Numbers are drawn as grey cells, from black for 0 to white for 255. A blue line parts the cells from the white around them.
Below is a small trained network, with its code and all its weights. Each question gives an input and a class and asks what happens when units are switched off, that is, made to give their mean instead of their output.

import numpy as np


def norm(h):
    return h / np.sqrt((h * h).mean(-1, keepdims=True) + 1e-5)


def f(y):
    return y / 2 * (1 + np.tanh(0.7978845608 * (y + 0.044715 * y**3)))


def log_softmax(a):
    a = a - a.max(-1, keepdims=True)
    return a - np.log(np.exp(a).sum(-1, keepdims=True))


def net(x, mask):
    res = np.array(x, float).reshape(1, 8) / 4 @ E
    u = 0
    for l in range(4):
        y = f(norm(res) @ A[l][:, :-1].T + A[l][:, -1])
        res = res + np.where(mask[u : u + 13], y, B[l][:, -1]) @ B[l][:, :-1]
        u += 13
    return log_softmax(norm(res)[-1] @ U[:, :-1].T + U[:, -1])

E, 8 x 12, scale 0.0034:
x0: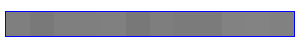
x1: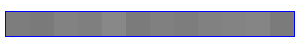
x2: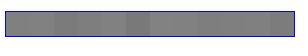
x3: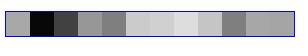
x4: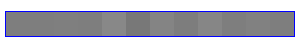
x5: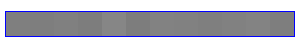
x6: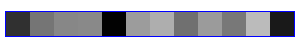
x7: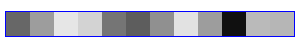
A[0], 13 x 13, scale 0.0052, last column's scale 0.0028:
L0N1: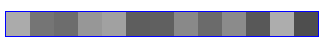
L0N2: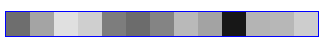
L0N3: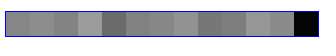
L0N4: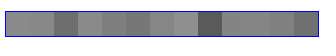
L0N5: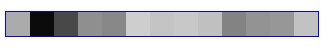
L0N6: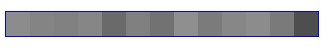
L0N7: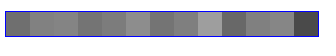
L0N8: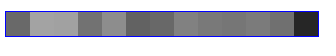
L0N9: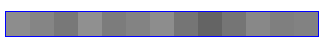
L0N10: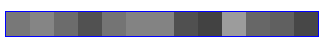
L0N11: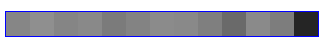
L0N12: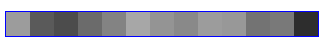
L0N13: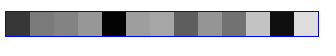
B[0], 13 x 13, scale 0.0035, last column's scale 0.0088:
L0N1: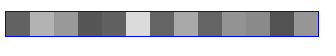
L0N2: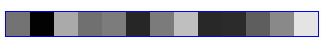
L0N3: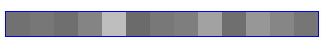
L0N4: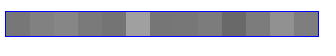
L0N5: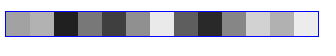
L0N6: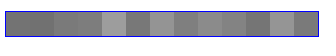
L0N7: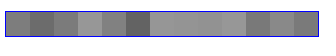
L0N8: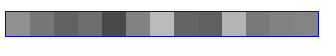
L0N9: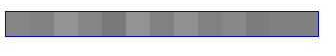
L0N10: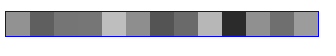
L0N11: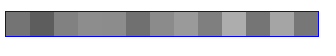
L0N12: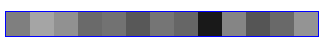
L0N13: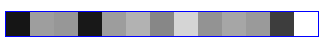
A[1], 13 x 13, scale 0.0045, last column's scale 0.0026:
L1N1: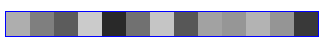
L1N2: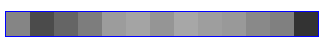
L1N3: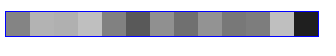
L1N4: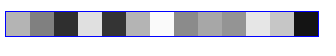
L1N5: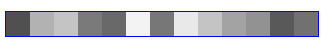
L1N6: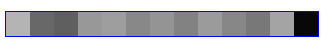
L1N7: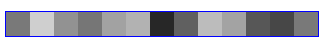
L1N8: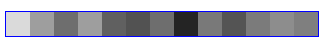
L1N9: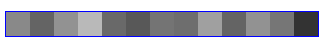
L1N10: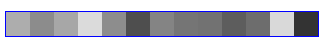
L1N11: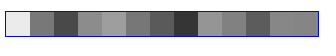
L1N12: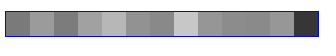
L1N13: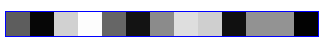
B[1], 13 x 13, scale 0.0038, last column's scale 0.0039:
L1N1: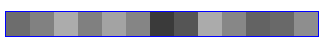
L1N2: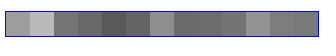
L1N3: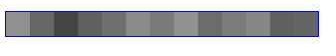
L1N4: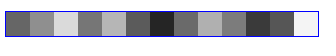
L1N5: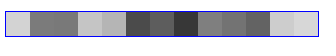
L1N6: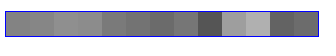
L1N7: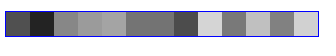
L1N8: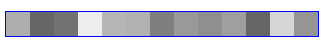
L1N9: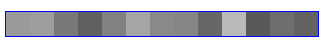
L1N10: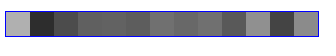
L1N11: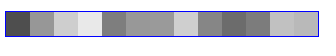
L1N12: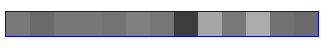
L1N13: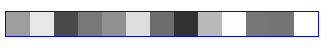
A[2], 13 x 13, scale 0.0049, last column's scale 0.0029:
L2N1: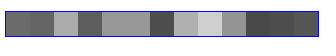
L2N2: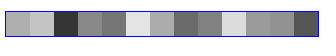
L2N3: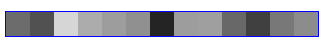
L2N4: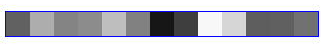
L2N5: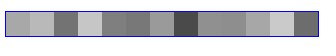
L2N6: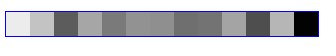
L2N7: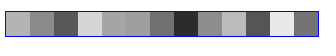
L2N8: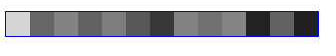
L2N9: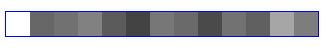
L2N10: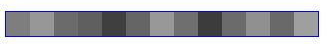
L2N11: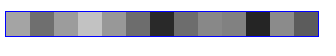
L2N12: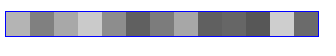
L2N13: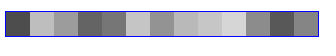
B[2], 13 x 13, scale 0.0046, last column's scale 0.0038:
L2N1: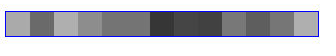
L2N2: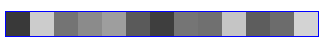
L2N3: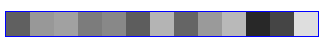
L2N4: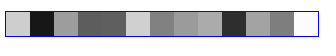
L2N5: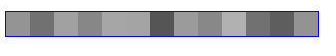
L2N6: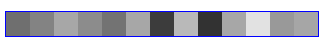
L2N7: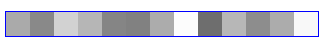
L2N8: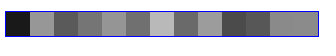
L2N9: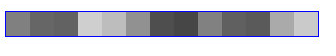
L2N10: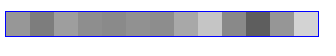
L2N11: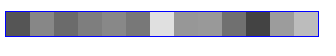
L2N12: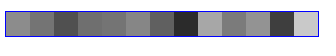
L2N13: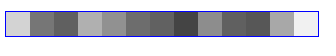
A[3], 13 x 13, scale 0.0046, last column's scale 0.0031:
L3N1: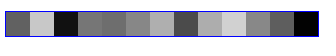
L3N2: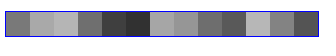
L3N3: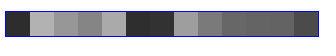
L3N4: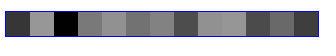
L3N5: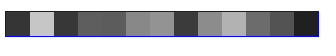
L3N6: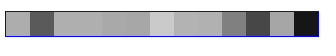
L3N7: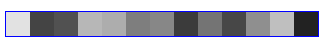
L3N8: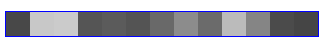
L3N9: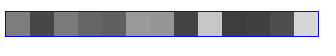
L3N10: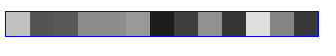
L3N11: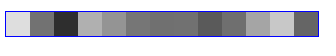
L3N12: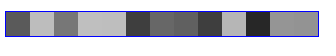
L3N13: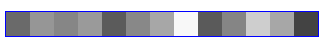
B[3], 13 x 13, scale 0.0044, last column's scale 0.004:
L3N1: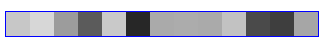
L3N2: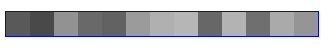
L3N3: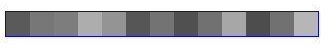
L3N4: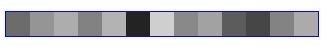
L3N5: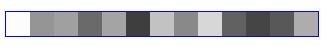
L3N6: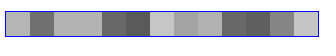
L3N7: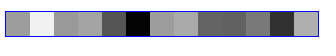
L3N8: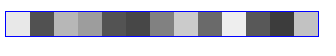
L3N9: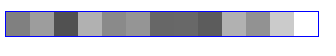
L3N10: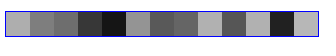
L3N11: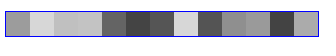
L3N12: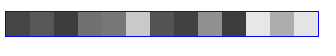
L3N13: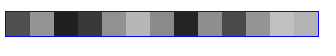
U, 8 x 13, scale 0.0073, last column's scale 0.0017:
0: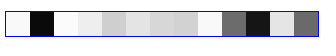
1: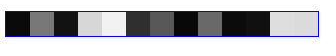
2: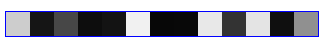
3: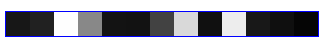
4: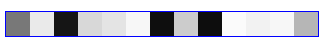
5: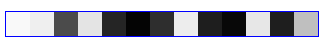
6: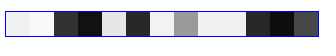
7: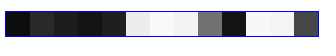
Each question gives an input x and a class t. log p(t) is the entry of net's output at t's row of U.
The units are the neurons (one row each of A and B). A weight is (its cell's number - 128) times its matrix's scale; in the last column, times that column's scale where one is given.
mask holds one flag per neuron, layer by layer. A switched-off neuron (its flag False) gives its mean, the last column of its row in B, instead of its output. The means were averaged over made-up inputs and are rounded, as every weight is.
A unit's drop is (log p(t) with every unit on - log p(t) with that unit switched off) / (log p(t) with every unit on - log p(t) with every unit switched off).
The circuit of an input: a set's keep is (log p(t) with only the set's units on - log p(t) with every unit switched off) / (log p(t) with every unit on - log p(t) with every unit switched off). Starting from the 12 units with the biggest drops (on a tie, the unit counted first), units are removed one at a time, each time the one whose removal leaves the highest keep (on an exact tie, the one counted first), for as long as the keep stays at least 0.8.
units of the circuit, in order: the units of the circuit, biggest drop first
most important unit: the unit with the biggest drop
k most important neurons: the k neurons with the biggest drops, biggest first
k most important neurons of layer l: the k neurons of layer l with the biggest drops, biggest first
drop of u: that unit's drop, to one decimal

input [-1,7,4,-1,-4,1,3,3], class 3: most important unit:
L0N5
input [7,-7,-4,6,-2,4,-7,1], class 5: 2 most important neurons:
L1N13, L0N13
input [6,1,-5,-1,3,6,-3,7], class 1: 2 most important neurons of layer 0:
L0N2, L0N5
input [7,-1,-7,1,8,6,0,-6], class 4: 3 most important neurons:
L0N13, L0N2, L1N4
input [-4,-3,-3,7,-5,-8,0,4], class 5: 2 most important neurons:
L0N13, L0N5
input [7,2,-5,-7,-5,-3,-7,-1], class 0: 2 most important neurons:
L0N2, L0N5
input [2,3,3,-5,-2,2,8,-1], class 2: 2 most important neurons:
L0N5, L0N2
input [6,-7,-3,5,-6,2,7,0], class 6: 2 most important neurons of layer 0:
L0N2, L0N5
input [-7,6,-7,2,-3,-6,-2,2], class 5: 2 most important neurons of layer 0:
L0N13, L0N2
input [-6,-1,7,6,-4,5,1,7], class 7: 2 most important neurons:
L0N2, L1N5
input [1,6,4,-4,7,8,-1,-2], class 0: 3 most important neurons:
L0N13, L0N2, L0N5
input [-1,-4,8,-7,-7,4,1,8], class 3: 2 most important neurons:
L1N5, L0N5
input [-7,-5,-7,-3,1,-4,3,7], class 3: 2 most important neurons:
L0N2, L0N5
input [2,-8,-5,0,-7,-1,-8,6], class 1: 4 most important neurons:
L0N5, L0N2, L2N8, L2N4
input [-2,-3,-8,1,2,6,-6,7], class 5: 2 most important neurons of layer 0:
L0N2, L0N13
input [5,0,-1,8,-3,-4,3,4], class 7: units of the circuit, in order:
L0N5
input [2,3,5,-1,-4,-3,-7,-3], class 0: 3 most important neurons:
L0N5, L0N2, L0N13
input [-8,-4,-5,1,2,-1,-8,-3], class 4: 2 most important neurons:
L1N4, L0N2
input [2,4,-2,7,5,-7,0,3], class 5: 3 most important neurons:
L0N13, L0N5, L1N4
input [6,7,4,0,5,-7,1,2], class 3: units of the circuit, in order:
L0N2
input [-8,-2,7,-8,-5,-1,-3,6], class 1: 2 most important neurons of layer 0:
L0N13, L0N5
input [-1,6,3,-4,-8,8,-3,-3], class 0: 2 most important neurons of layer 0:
L0N13, L0N5
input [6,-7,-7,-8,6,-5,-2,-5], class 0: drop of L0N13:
1.3
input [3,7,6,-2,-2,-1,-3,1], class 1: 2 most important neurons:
L0N5, L0N13
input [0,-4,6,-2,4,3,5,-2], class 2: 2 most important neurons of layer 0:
L0N5, L0N2
